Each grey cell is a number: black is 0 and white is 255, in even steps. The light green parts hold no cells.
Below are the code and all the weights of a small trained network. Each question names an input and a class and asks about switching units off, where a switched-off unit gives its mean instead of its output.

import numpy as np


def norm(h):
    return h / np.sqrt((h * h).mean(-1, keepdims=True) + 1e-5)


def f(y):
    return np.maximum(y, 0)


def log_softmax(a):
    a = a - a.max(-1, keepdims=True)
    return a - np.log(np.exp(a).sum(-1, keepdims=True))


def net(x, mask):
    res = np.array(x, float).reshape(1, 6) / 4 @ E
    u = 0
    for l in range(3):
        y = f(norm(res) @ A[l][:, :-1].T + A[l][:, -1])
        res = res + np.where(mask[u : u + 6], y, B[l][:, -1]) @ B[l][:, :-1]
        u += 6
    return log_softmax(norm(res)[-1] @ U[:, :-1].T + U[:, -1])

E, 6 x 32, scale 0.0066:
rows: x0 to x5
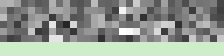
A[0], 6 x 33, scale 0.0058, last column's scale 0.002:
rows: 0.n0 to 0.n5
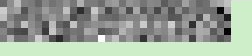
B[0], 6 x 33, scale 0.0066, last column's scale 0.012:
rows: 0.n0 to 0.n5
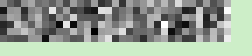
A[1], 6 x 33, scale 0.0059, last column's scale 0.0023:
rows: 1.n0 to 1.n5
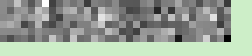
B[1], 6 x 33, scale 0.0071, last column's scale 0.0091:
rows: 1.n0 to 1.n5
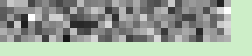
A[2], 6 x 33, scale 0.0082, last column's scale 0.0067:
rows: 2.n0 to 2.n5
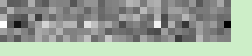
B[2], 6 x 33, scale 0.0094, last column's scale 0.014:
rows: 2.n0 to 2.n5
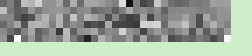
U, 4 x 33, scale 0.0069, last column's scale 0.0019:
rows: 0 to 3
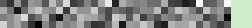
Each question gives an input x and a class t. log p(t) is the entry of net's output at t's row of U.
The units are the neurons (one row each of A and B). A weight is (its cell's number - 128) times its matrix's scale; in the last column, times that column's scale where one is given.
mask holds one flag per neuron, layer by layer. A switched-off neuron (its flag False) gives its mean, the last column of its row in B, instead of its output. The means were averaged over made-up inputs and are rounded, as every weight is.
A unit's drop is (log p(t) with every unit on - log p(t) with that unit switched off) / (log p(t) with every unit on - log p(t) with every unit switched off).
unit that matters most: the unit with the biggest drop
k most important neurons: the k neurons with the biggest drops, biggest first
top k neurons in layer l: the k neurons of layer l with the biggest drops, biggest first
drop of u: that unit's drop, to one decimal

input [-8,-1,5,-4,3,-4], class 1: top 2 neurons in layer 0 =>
(0.n1, 0.n3)
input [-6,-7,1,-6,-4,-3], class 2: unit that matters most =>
1.n0
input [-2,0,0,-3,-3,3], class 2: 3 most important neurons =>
(0.n1, 0.n5, 1.n0)
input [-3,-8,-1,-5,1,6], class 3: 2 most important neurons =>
(0.n5, 1.n0)
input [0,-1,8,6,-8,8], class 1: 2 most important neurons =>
(1.n5, 0.n3)
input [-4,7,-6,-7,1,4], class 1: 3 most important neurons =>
(0.n1, 0.n3, 0.n5)
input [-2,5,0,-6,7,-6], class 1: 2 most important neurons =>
(0.n3, 2.n2)
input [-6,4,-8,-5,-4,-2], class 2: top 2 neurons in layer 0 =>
(0.n1, 0.n5)
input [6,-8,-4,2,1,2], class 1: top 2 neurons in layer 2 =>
(2.n0, 2.n5)
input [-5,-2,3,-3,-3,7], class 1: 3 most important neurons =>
(0.n3, 1.n4, 2.n5)
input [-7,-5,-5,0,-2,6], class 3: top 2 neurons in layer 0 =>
(0.n5, 0.n4)
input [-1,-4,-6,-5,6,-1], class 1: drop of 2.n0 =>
0.1
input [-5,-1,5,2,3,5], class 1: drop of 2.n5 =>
0.2
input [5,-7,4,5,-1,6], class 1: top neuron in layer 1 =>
(1.n5)
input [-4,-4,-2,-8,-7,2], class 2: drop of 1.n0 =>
0.2
